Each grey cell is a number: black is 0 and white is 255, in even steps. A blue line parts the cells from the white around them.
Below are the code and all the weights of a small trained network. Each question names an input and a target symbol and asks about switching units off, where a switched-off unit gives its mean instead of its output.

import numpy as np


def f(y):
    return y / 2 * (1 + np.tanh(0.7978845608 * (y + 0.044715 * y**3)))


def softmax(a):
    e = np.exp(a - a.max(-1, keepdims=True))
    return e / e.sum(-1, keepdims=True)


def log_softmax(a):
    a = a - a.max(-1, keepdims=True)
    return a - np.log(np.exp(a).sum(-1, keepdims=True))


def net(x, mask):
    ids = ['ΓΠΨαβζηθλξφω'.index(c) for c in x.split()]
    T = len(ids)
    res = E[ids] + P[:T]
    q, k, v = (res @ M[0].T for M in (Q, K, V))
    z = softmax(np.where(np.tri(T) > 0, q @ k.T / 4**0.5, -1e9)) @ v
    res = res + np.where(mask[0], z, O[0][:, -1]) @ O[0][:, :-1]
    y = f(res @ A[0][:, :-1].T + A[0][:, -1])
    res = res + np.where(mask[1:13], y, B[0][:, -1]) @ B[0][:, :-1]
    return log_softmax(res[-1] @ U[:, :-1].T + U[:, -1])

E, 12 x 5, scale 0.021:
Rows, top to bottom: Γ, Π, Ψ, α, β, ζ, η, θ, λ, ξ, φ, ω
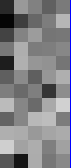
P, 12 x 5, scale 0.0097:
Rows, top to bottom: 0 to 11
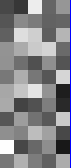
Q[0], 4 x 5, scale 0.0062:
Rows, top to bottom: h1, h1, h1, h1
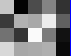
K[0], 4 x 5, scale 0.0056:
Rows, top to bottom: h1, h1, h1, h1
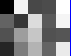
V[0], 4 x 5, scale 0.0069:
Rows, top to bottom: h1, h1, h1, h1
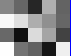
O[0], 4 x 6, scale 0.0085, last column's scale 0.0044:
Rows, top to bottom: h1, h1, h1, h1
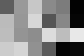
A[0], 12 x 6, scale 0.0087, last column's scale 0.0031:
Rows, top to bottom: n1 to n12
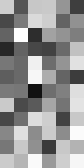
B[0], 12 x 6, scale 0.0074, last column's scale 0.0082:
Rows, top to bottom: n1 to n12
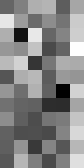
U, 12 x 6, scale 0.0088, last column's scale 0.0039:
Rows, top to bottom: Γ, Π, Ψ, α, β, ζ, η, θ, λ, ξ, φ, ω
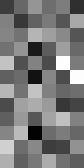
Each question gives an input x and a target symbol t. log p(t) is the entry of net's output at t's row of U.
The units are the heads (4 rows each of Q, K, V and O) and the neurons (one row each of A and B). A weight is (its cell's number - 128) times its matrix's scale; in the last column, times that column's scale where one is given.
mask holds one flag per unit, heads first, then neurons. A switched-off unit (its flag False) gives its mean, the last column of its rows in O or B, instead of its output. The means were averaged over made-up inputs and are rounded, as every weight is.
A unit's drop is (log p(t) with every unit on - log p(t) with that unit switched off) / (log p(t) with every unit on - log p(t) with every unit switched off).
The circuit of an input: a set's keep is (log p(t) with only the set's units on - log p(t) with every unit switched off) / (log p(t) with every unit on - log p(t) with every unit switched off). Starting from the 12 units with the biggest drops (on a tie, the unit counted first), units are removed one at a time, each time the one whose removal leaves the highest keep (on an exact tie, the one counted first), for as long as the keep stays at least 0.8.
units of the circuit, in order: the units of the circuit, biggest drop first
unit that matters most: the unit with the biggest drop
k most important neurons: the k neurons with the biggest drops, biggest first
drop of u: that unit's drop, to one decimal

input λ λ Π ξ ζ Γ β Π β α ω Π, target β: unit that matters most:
h1
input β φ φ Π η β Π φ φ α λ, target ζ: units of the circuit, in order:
[n3, h1]
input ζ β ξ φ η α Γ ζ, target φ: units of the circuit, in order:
[h1, n7]
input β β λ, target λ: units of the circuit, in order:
[h1, n4, n7]
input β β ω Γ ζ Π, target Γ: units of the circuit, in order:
[n4, h1]
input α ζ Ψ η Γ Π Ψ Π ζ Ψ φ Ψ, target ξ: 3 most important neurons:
[n5, n3, n11]
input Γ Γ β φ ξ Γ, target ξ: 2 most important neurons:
[n11, n5]
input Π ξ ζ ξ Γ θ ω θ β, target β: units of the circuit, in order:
[n3, h1, n7]
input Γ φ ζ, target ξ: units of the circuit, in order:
[h1, n11, n4, n7]
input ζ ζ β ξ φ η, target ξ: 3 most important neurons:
[n11, n3, n5]
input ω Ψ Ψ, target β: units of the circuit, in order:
[n3, h1]
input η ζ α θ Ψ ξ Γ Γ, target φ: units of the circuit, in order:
[n4, h1]
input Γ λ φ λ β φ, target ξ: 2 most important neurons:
[n11, n12]
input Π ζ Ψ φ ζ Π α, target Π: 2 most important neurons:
[n3, n10]
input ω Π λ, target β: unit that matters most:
n3
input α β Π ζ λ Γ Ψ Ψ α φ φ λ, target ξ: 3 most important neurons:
[n5, n3, n12]
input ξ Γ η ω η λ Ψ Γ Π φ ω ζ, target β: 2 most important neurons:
[n3, n10]
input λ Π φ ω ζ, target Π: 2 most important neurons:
[n3, n7]
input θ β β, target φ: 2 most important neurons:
[n3, n2]
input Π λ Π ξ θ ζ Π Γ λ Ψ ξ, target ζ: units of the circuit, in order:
[h1]
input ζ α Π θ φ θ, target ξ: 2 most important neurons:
[n11, n12]
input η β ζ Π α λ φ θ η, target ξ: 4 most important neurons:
[n11, n3, n5, n7]
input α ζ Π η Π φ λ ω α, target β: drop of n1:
0.1
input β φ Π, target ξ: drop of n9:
0.0
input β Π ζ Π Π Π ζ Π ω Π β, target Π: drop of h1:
0.6
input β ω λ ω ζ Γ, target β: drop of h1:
1.0
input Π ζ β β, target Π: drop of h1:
0.7
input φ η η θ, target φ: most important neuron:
[n8]
